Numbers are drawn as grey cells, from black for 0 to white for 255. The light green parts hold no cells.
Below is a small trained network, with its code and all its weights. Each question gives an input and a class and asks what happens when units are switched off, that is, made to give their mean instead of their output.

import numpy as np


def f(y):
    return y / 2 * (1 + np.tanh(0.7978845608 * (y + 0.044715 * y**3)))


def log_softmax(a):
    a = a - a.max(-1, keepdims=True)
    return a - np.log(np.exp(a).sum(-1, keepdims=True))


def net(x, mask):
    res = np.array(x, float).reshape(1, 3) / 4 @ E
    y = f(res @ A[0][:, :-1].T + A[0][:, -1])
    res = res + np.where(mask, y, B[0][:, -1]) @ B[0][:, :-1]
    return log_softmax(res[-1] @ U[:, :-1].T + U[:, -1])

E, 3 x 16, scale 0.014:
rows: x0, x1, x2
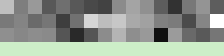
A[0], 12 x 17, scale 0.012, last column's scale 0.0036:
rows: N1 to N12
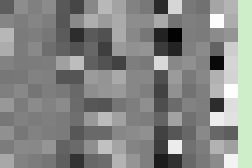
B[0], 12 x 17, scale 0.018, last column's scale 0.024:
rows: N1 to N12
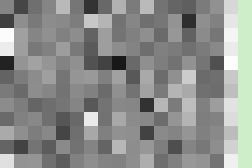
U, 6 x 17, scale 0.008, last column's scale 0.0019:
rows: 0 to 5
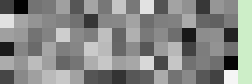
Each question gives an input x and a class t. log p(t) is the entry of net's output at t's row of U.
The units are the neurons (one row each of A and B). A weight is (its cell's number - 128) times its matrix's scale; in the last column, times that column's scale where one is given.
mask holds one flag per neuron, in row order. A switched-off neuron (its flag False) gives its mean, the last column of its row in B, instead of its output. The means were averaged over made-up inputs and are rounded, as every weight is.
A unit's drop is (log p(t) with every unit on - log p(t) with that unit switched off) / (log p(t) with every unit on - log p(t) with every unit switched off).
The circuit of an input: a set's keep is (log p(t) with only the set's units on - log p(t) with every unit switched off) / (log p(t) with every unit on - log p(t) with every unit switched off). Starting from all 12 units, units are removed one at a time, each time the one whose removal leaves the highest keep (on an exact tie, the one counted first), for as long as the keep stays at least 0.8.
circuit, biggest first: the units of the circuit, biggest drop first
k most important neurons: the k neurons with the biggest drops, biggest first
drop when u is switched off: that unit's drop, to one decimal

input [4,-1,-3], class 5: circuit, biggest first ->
N12; N5
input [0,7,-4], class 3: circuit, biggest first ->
N2
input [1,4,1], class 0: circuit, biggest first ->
N11; N4
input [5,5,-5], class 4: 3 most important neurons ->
N5; N8; N1
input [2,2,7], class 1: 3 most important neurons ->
N2; N4; N1
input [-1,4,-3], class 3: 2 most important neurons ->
N2; N1
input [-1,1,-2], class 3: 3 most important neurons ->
N12; N3; N1
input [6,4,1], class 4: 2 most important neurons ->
N8; N5
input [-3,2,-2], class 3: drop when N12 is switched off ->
0.2
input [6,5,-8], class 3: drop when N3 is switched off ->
0.1
